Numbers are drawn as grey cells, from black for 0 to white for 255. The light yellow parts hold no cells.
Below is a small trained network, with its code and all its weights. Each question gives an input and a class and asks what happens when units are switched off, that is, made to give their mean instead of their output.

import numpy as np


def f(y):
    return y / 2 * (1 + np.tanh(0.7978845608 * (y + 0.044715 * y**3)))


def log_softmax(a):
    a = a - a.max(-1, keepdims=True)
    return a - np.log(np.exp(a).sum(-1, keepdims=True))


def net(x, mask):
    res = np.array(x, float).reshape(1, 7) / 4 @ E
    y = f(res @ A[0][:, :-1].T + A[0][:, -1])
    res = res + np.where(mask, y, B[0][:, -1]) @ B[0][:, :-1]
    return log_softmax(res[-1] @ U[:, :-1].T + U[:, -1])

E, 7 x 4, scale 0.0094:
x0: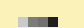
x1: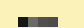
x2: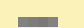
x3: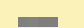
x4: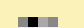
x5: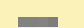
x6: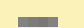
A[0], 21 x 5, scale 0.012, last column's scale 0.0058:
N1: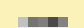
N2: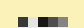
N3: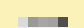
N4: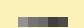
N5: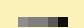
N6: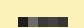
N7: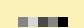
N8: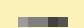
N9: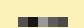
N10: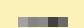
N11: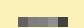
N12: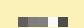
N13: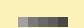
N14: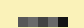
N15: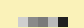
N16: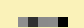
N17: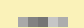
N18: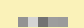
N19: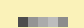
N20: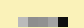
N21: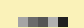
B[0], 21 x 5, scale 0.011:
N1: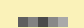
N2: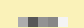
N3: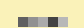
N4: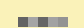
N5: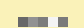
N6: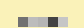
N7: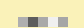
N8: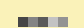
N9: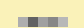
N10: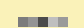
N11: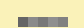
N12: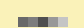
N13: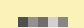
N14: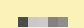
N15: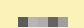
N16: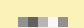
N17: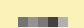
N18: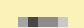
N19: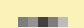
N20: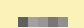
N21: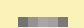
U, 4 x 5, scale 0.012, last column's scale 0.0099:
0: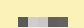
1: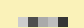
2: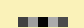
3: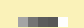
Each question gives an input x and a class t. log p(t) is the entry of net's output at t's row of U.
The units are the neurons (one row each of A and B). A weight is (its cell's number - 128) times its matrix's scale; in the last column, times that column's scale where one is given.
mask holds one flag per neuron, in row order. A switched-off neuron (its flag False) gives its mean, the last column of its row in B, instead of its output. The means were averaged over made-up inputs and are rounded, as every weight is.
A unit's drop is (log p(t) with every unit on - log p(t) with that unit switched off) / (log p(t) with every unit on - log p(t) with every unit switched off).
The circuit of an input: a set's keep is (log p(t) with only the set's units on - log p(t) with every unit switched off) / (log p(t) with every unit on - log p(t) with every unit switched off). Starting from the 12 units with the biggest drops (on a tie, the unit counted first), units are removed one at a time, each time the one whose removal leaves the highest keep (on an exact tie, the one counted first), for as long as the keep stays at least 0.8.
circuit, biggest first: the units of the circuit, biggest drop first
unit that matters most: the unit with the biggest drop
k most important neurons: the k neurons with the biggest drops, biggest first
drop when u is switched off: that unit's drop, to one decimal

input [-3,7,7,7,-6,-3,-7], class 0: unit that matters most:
N6
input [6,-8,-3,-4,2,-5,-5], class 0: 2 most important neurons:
N3; N15
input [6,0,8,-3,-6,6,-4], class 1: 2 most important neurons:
N2; N7
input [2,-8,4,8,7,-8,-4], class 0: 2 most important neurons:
N3; N15
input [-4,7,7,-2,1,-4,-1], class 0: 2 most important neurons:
N6; N14
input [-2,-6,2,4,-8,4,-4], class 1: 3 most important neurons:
N7; N18; N6
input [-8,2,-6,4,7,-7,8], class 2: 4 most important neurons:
N12; N19; N2; N18
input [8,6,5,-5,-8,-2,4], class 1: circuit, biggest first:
N2; N7
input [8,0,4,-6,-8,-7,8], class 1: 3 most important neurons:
N2; N7; N18
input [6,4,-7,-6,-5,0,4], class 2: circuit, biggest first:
N8; N10
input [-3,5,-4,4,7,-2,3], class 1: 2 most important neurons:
N9; N16
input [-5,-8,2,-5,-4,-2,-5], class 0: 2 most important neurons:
N15; N3
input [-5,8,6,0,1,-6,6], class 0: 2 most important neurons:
N6; N14
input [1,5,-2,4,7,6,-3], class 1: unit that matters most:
N9
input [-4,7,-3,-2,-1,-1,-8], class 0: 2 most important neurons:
N6; N14
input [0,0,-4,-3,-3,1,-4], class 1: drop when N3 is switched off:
0.3
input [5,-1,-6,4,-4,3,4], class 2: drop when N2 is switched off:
-0.1
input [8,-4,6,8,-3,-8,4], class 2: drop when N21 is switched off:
0.0
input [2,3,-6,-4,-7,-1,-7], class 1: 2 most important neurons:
N7; N2
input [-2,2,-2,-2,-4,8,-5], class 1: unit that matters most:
N2
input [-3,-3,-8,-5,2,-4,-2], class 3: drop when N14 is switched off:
0.1
